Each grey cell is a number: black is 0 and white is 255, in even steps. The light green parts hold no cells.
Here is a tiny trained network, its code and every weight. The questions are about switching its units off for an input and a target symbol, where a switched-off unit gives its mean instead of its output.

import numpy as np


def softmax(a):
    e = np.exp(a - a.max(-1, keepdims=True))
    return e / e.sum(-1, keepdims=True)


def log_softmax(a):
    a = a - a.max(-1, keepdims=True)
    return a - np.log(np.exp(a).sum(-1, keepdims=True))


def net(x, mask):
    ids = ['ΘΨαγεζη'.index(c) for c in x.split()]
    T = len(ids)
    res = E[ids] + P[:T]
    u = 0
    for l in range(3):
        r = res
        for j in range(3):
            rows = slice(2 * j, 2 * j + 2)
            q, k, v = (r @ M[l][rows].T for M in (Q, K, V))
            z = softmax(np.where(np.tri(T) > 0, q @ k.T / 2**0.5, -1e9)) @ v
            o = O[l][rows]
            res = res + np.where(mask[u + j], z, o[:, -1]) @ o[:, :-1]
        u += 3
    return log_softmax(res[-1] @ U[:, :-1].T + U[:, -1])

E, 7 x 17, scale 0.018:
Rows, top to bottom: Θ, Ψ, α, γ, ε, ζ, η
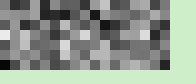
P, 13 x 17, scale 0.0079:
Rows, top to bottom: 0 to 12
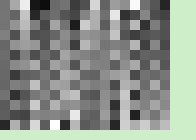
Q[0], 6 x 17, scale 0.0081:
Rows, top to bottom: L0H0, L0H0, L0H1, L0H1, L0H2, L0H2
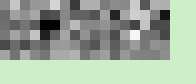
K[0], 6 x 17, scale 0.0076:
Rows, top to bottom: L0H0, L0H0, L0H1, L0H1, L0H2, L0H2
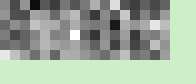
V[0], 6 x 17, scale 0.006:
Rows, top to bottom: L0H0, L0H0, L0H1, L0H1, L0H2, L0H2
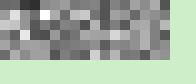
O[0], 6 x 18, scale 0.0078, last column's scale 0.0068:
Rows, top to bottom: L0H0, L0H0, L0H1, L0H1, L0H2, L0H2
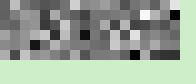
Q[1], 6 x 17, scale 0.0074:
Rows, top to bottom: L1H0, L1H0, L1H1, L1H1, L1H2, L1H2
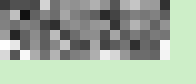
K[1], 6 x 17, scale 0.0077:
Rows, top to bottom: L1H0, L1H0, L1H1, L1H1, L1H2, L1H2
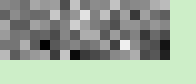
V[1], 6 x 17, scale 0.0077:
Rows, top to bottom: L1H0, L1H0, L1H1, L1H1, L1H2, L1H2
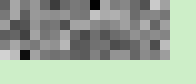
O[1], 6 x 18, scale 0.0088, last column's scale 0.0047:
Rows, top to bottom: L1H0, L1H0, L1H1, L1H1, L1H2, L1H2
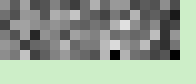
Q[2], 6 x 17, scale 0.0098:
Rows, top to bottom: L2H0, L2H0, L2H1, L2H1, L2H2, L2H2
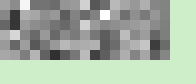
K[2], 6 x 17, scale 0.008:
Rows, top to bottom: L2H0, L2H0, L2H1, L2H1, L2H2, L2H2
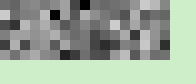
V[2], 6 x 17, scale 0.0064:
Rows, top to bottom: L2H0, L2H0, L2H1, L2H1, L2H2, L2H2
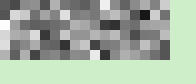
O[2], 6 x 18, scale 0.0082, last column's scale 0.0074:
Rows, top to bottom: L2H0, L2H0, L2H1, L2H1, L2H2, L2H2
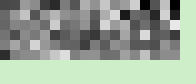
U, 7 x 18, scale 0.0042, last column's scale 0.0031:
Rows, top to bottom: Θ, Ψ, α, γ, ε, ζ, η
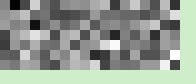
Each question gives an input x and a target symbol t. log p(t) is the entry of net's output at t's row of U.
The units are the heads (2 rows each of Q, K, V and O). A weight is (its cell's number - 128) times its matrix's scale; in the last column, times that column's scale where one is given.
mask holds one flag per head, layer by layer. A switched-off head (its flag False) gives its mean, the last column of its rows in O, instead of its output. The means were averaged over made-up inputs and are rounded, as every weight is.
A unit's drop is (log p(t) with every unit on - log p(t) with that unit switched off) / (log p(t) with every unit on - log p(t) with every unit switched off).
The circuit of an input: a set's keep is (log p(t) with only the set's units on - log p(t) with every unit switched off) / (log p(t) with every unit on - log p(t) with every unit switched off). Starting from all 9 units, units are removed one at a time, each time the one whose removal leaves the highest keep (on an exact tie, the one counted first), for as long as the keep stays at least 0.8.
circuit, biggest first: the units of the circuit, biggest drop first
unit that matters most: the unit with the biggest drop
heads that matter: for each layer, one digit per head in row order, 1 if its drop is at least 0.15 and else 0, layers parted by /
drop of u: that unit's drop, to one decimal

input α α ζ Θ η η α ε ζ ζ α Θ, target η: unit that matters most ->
L2H1
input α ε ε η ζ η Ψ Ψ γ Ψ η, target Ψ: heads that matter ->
010 / 101 / 000
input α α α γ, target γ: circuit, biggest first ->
(L1H1 L2H2)
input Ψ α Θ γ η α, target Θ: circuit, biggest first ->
(L2H0 L0H1)
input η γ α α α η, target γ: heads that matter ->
111 / 100 / 001
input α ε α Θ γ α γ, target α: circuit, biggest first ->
(L0H2 L0H0 L2H0)
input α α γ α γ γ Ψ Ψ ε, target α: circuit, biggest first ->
(L2H2 L0H2)
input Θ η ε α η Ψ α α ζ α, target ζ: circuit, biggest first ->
(L0H1 L1H0 L2H0)
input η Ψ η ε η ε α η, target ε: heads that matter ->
010 / 011 / 000
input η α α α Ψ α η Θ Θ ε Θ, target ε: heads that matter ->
100 / 010 / 100
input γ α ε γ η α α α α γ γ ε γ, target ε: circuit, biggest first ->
(L1H1 L2H0)
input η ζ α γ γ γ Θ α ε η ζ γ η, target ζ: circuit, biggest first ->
(L1H0 L0H1)
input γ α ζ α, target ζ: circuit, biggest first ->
(L1H0 L2H0)
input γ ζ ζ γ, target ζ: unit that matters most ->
L0H2
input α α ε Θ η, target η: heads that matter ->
010 / 001 / 010
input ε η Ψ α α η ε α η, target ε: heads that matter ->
110 / 011 / 000
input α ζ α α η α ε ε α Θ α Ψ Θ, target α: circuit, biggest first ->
(L2H0 L0H0 L1H1)
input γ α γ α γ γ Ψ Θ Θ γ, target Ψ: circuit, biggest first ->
(L1H1 L0H2 L2H2 L1H0)
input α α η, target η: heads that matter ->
010 / 001 / 000
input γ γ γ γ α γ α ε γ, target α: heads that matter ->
111 / 000 / 000
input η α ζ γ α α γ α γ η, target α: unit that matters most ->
L0H0
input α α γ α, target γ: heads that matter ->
000 / 101 / 001
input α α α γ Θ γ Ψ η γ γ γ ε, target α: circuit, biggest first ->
(L0H0 L2H2 L2H0)
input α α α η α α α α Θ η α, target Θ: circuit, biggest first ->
(L0H1 L2H0)
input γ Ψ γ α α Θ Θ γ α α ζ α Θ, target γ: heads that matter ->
100 / 010 / 101
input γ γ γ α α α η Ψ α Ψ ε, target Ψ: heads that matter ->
100 / 100 / 000
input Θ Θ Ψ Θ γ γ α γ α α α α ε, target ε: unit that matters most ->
L0H1
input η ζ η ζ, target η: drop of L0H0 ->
0.0
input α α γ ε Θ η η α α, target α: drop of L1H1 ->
0.1
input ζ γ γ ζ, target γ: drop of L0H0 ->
-0.1
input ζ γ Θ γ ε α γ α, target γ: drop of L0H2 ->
-0.1
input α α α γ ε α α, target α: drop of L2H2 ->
0.3
